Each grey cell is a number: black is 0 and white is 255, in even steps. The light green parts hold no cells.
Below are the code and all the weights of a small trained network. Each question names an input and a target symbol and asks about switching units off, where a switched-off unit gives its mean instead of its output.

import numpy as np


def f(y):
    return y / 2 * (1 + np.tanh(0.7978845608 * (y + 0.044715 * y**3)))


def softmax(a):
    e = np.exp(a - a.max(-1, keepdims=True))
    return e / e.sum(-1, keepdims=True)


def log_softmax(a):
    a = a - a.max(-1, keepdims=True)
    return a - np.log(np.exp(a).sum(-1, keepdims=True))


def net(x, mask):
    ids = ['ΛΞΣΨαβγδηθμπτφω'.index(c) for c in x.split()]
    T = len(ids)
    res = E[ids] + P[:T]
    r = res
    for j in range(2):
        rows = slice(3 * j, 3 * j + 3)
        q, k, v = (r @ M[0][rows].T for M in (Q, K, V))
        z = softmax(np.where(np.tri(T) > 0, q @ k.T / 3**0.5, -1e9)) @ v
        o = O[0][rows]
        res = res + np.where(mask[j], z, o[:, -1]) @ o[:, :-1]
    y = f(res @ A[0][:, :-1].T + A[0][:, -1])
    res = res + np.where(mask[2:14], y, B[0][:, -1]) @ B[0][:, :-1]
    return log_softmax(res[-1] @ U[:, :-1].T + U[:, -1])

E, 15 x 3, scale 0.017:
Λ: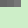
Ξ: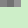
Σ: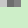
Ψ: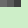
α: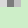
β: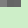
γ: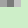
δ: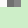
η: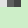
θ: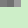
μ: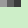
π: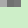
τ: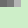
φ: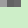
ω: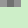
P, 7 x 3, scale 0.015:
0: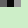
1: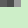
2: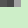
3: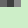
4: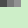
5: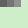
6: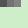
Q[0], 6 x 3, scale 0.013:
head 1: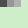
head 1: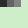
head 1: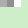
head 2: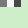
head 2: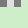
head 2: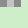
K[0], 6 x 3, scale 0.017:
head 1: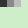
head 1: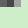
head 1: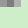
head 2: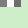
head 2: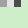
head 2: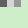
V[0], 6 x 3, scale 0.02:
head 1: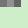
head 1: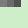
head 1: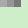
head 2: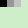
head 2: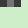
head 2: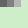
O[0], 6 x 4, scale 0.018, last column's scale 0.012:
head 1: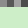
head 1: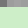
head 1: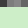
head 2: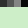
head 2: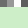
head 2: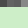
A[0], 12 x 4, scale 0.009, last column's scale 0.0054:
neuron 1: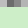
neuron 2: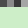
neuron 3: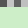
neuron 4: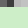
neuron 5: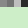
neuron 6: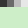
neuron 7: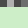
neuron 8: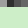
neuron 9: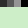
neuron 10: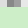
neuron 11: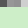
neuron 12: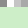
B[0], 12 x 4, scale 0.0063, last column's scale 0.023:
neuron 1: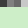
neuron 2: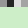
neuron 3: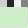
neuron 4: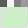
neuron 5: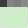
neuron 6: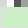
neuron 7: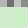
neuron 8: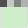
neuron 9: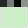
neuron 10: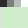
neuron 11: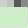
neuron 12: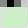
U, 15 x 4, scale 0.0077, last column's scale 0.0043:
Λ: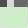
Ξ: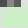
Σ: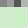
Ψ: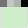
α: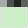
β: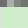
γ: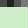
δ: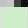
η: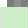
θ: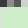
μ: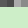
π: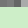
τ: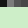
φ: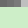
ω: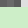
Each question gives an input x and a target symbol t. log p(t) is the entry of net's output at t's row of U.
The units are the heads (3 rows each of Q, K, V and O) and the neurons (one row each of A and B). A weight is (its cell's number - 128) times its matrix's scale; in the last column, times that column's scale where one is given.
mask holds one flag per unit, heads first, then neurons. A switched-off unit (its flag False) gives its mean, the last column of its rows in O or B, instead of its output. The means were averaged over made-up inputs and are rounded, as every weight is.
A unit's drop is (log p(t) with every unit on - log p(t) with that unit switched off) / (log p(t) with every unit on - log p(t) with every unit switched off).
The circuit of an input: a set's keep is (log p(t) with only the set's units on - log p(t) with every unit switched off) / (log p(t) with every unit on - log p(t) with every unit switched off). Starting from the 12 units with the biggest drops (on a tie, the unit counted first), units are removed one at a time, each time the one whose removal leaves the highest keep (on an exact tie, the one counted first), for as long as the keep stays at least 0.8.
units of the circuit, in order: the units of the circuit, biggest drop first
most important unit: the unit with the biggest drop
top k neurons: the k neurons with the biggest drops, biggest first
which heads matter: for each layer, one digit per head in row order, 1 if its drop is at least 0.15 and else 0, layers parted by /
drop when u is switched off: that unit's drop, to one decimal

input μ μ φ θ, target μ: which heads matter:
01
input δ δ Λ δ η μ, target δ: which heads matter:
01
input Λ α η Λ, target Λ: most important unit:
head 2
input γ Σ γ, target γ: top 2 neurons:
neuron 2; neuron 6
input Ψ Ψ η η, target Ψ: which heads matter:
01
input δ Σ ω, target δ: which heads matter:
01
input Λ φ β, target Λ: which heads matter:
01
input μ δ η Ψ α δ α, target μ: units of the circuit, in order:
head 2; neuron 12; neuron 10
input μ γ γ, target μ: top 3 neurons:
neuron 12; neuron 10; neuron 6
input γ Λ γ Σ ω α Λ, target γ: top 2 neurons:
neuron 2; neuron 6
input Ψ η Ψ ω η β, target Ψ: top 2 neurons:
neuron 6; neuron 4
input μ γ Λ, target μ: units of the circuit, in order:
head 2; neuron 12
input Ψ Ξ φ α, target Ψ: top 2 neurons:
neuron 6; neuron 4
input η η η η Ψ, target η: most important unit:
head 2
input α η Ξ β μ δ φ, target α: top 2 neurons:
neuron 10; neuron 4
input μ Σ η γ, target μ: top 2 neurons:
neuron 12; neuron 10
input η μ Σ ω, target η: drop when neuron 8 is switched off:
0.1
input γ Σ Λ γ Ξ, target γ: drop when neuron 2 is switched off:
0.2
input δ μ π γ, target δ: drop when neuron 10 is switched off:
-0.1
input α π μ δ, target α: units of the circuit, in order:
head 2
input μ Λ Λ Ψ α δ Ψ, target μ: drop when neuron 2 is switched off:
-0.1
